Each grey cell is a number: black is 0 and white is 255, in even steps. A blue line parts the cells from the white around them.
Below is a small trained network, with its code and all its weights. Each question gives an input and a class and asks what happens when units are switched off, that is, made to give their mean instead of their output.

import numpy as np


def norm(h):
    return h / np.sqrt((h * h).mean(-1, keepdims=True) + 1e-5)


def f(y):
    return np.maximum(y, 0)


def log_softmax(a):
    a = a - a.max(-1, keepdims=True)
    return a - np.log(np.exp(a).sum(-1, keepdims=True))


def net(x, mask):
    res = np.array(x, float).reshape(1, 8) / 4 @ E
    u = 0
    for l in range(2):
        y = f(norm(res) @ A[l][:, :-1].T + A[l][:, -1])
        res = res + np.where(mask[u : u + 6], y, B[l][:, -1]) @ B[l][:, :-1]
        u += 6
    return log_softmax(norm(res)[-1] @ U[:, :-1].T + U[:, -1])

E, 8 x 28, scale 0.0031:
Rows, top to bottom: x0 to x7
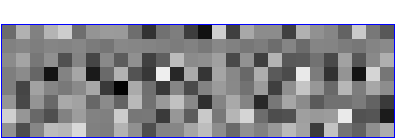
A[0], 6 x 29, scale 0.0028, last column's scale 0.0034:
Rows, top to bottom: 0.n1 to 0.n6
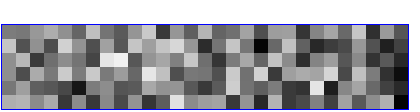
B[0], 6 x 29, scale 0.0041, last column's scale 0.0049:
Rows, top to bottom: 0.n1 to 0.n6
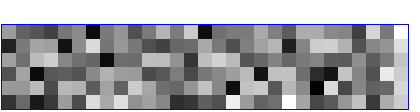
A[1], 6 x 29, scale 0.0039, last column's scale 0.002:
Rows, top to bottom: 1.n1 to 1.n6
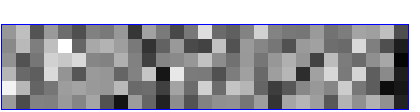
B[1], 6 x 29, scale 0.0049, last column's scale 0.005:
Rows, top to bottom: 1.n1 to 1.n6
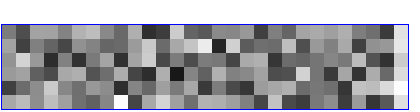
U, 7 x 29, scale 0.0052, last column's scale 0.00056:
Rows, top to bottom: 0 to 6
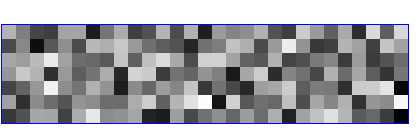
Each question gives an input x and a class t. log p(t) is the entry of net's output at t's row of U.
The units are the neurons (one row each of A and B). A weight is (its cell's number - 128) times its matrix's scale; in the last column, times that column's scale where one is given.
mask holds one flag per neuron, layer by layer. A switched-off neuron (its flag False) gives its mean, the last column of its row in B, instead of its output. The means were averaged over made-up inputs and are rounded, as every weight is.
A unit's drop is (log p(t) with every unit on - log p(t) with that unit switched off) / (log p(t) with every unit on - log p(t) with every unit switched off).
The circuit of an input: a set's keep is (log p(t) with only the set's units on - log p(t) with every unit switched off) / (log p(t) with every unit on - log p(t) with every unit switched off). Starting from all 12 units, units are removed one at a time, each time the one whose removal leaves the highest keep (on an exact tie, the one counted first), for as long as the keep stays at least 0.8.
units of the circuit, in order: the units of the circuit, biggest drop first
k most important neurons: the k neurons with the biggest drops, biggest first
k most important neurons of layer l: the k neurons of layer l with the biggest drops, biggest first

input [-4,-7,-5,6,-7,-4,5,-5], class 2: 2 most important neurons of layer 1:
1.n4, 1.n2
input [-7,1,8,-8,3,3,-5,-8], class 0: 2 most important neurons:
1.n4, 0.n1
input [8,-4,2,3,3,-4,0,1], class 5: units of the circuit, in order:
1.n2
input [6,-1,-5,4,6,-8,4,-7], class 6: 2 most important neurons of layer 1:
1.n1, 1.n3
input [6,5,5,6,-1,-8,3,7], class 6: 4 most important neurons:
1.n1, 0.n1, 0.n5, 1.n4
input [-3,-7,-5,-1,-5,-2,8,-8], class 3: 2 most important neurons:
0.n5, 1.n6
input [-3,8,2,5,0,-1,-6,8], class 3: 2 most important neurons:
1.n3, 0.n1
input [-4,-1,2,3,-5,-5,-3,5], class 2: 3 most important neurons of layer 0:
0.n3, 0.n5, 0.n2
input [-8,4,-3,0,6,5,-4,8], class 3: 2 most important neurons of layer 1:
1.n3, 1.n2
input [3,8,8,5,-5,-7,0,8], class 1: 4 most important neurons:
0.n6, 0.n5, 0.n2, 0.n1
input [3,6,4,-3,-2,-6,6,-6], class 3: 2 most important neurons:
0.n5, 0.n2
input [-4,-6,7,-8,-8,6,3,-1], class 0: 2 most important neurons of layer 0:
0.n1, 0.n4
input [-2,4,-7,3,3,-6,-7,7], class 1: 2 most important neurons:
0.n4, 1.n5
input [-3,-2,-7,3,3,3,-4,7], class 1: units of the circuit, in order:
0.n4
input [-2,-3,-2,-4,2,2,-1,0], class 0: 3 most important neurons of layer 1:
1.n2, 1.n5, 1.n1
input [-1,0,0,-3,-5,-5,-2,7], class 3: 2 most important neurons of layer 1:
1.n3, 1.n6
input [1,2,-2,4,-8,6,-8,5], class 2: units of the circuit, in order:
0.n3, 1.n5
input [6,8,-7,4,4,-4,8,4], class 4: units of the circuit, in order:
1.n5, 0.n1
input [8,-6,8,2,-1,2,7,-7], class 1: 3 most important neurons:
0.n6, 1.n3, 1.n5
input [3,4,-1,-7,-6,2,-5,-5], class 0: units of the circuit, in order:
1.n4
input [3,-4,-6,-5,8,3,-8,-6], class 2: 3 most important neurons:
1.n6, 1.n5, 0.n6
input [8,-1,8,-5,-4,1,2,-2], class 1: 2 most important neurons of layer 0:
0.n6, 0.n2
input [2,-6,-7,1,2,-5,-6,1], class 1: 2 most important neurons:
0.n4, 1.n5
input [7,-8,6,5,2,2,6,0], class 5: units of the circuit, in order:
1.n2, 0.n1
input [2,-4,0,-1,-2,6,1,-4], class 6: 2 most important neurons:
0.n2, 1.n3
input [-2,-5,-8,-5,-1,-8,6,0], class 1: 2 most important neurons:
0.n4, 0.n2
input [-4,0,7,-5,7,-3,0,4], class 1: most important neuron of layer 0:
0.n6
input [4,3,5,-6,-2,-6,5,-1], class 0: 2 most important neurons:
1.n4, 0.n2
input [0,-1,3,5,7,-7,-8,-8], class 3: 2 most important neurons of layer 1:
1.n5, 1.n4
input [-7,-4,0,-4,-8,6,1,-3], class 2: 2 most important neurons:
0.n3, 1.n2
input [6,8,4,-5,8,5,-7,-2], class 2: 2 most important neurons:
1.n6, 1.n5
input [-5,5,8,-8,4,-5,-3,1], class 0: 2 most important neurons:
1.n4, 0.n1
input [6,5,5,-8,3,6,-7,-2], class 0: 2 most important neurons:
1.n4, 1.n5
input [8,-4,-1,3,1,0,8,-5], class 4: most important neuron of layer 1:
1.n5
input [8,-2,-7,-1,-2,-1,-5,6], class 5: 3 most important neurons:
1.n2, 0.n6, 0.n5
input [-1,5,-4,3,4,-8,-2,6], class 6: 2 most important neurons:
1.n1, 0.n5
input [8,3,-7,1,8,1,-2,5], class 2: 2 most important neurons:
1.n6, 0.n6
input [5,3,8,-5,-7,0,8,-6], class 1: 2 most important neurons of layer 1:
1.n6, 1.n4
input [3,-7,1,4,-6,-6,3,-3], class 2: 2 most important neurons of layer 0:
0.n3, 0.n2
